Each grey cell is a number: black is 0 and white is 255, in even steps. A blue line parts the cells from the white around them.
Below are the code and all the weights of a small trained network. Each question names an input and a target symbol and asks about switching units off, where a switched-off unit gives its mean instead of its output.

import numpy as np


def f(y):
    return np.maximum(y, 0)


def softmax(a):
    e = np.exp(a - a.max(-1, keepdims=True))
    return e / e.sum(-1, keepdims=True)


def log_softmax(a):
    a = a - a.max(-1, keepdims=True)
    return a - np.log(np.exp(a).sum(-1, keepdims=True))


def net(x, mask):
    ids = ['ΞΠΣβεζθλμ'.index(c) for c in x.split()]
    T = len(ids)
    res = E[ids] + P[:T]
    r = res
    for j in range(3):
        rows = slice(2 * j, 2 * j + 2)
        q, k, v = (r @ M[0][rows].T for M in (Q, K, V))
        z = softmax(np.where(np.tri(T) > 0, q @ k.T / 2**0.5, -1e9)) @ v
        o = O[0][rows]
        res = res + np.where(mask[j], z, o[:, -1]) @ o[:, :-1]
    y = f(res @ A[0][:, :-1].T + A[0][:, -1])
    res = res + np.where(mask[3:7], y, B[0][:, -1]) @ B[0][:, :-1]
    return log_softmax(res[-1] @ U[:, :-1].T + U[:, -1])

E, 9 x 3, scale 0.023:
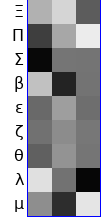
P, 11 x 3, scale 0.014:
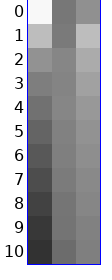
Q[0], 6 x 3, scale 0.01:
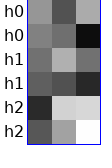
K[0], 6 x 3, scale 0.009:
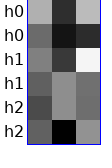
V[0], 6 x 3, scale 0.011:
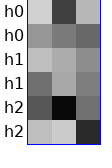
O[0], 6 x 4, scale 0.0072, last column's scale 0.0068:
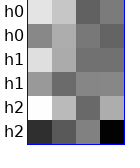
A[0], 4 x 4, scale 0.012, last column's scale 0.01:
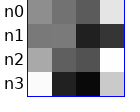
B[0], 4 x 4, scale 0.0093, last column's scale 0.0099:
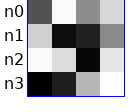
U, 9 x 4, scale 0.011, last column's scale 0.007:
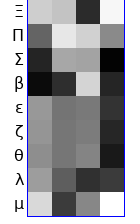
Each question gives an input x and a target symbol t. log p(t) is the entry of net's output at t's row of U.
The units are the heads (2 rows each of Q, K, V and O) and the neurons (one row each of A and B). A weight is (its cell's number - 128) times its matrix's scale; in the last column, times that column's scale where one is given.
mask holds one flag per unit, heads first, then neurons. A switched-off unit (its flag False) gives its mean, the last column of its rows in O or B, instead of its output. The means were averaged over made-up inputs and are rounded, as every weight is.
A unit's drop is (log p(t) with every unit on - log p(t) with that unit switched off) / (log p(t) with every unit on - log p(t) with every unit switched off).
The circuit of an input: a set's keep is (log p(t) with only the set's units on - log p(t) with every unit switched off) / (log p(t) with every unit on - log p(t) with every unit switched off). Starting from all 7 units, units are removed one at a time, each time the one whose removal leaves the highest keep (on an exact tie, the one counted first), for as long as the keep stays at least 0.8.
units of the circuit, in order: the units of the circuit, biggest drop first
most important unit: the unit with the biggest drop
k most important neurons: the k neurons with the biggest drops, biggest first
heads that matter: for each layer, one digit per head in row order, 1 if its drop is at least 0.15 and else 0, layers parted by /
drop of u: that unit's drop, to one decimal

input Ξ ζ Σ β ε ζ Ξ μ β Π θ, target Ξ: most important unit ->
n3
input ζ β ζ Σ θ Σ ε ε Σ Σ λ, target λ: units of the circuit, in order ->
(n2, n1, n3)
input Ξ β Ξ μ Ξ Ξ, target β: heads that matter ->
001
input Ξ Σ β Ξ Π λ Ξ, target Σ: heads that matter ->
001
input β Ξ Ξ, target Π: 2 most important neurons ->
(n2, n3)
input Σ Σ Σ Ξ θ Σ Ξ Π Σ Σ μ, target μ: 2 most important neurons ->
(n2, n3)
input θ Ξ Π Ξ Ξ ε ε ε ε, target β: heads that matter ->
101
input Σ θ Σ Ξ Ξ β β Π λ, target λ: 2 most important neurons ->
(n1, n2)
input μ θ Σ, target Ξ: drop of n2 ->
-0.1
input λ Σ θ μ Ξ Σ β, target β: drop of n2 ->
0.0
